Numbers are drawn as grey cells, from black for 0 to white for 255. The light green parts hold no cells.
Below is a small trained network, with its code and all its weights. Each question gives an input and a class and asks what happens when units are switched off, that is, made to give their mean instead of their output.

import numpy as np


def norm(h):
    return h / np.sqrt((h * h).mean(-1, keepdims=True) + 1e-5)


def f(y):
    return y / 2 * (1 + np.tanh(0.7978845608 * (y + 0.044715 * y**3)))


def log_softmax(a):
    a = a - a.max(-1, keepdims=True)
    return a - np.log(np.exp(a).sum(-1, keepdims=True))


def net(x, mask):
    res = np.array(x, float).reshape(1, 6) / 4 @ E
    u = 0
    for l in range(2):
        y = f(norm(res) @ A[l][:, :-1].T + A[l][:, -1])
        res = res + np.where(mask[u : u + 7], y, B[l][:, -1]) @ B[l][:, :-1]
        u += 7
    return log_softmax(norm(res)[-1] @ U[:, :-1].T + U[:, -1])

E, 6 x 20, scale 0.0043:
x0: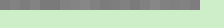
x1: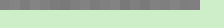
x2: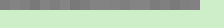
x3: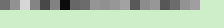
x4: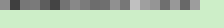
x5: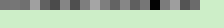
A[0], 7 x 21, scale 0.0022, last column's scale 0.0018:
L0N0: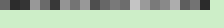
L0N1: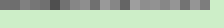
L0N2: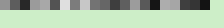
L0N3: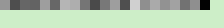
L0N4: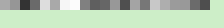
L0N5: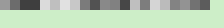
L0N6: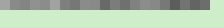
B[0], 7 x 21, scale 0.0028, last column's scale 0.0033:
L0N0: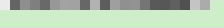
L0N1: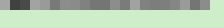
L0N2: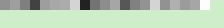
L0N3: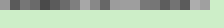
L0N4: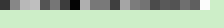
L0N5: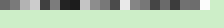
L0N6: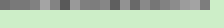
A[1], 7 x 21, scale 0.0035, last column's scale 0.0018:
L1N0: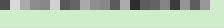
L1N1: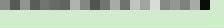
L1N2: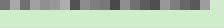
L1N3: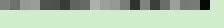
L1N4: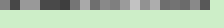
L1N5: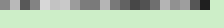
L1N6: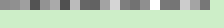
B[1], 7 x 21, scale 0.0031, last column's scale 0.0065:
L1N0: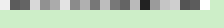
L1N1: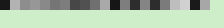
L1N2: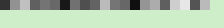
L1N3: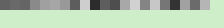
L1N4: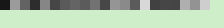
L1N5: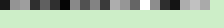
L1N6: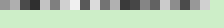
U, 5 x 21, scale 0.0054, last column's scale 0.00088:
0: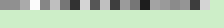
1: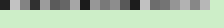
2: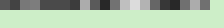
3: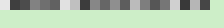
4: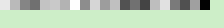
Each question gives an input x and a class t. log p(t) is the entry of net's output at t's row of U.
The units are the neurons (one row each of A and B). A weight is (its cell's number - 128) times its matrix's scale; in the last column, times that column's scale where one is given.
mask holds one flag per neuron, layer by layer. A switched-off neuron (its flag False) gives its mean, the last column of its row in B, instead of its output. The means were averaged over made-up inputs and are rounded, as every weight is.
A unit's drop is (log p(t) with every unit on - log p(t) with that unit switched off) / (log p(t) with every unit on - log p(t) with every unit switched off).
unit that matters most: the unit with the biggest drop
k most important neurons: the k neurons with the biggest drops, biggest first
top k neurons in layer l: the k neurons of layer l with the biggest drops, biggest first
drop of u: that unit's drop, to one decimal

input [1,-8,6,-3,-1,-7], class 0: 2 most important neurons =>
(L1N0; L1N5)
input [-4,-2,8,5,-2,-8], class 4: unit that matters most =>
L1N6
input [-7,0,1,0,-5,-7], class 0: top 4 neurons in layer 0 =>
(L0N5; L0N4; L0N2; L0N0)
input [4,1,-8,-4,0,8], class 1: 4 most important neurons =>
(L1N0; L1N5; L0N3; L1N2)
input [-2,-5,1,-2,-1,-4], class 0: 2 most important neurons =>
(L1N0; L1N5)
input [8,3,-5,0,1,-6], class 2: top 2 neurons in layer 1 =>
(L1N4; L1N2)
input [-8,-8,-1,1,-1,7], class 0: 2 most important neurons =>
(L1N4; L1N3)
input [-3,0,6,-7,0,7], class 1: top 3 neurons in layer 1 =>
(L1N0; L1N5; L1N2)
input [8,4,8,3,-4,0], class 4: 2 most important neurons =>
(L0N4; L0N5)
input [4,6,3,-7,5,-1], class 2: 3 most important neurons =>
(L0N5; L0N4; L1N0)
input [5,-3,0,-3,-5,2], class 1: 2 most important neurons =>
(L1N5; L0N2)
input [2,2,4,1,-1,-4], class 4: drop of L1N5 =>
-0.1
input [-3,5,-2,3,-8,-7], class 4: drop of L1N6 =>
0.2
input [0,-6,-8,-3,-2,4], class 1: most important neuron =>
(L1N5)
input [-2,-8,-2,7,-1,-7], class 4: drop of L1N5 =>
0.1
